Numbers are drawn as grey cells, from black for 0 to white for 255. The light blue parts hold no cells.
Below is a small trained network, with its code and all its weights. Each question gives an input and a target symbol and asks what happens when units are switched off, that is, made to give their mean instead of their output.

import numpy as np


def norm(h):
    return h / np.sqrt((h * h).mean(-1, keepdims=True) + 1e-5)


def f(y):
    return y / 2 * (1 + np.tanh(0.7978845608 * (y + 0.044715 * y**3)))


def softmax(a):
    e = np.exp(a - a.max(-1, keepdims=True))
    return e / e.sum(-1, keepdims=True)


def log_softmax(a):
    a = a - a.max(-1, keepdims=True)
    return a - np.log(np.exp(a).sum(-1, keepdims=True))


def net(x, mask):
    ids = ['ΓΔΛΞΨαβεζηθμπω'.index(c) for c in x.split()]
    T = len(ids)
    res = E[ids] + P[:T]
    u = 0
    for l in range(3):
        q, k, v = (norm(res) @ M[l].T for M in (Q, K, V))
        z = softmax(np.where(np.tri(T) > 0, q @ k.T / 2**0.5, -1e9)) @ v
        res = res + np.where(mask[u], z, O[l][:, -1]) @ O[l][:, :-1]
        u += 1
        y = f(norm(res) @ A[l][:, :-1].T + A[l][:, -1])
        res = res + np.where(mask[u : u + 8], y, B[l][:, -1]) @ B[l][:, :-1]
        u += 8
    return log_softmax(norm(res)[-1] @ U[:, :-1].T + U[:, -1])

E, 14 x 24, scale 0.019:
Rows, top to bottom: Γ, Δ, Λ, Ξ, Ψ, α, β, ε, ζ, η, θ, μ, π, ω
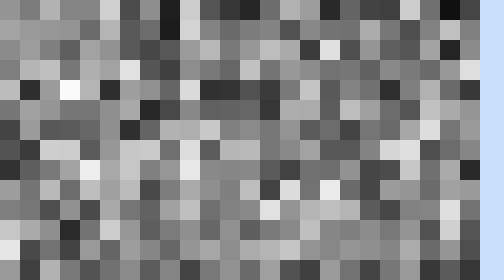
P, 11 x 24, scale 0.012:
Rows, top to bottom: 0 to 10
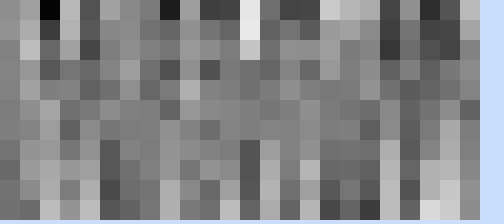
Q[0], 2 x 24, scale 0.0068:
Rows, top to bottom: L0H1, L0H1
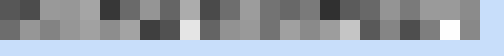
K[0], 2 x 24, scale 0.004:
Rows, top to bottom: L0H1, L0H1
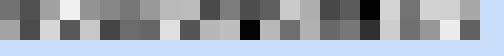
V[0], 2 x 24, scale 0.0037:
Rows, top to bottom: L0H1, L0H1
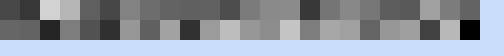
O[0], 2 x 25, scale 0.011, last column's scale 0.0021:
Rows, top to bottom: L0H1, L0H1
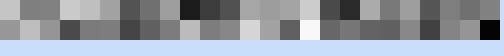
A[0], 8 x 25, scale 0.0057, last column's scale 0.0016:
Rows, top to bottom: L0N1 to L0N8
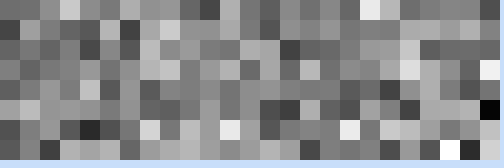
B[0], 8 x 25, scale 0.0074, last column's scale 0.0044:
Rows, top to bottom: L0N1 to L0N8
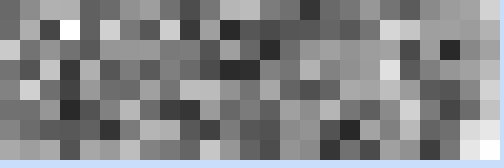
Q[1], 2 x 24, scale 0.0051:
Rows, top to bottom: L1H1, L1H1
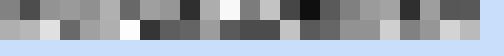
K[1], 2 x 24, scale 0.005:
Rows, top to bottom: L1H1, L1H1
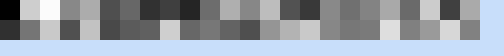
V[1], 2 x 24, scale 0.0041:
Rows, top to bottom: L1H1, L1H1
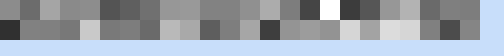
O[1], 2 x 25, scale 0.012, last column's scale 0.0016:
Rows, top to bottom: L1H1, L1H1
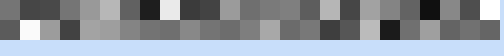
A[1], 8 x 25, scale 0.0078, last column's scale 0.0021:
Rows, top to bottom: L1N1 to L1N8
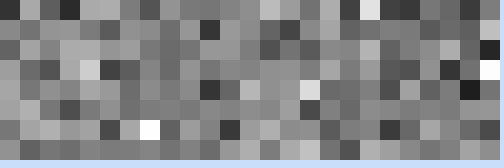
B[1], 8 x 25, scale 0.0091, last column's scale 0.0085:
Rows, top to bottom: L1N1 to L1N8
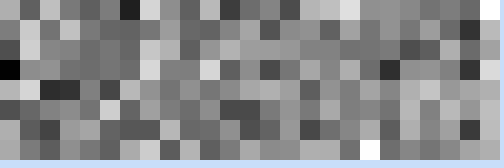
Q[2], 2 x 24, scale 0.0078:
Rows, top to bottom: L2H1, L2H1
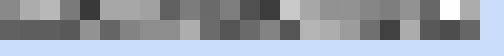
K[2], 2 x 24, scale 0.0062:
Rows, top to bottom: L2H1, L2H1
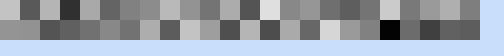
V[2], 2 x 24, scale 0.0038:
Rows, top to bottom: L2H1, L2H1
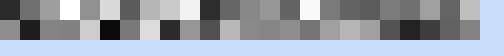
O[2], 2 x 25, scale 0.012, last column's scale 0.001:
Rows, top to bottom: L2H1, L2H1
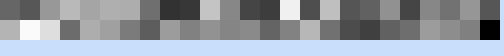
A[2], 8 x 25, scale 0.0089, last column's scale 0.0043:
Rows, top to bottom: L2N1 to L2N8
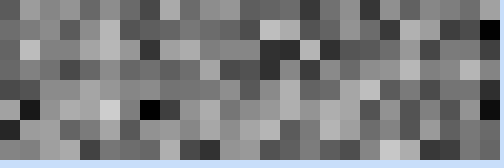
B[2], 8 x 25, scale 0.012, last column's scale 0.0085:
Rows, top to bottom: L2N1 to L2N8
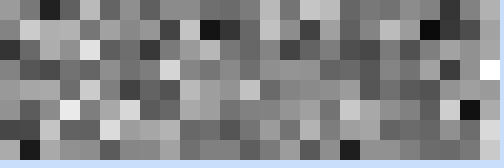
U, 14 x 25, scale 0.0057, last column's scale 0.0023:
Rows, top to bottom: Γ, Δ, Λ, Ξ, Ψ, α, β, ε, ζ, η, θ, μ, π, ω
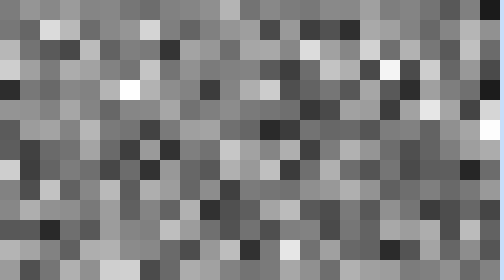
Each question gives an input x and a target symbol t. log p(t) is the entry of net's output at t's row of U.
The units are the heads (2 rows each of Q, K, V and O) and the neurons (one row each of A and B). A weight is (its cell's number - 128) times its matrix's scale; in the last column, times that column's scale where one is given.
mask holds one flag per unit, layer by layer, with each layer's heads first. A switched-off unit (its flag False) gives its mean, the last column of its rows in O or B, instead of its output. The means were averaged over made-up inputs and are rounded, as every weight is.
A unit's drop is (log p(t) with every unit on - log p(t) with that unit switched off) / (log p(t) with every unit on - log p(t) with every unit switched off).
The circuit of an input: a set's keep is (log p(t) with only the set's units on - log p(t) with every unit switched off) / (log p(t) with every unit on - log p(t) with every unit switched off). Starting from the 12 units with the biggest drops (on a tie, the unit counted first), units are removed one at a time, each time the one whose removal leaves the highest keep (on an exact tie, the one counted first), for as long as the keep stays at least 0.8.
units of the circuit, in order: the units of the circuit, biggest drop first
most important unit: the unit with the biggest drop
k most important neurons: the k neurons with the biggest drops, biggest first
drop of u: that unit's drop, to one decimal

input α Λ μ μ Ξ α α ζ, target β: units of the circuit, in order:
L2N3, L0N8
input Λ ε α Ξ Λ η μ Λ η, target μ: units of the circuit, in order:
L0H1, L0N7, L2N4
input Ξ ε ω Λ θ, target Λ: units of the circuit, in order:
L0H1, L1N5
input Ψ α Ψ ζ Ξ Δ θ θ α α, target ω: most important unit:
L0N6
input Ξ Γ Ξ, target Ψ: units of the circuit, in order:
L0H1, L2H1, L1N1
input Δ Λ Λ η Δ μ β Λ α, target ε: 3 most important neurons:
L0N4, L2N5, L0N6
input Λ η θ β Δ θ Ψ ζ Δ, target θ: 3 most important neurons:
L0N4, L2N2, L0N6
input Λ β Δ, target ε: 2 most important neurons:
L1N4, L2N5
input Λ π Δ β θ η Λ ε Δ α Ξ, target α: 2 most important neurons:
L1N8, L1N7
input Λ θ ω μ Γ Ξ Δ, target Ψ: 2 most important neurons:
L1N3, L1N1
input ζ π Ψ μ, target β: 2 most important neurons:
L2N3, L1N5
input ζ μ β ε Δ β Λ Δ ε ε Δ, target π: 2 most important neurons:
L0N4, L1N3
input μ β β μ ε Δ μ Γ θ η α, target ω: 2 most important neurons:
L0N4, L0N6
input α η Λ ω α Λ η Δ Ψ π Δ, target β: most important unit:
L2H1
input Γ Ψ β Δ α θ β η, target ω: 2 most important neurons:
L2N6, L0N4
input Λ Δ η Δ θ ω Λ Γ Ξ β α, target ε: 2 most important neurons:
L2N5, L0N4
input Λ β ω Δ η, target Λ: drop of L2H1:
0.0
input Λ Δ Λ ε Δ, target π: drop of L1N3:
0.2
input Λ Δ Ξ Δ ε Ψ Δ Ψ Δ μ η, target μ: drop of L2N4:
0.1
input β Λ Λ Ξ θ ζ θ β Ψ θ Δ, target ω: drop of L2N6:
0.5
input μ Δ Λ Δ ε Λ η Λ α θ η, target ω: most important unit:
L2N6
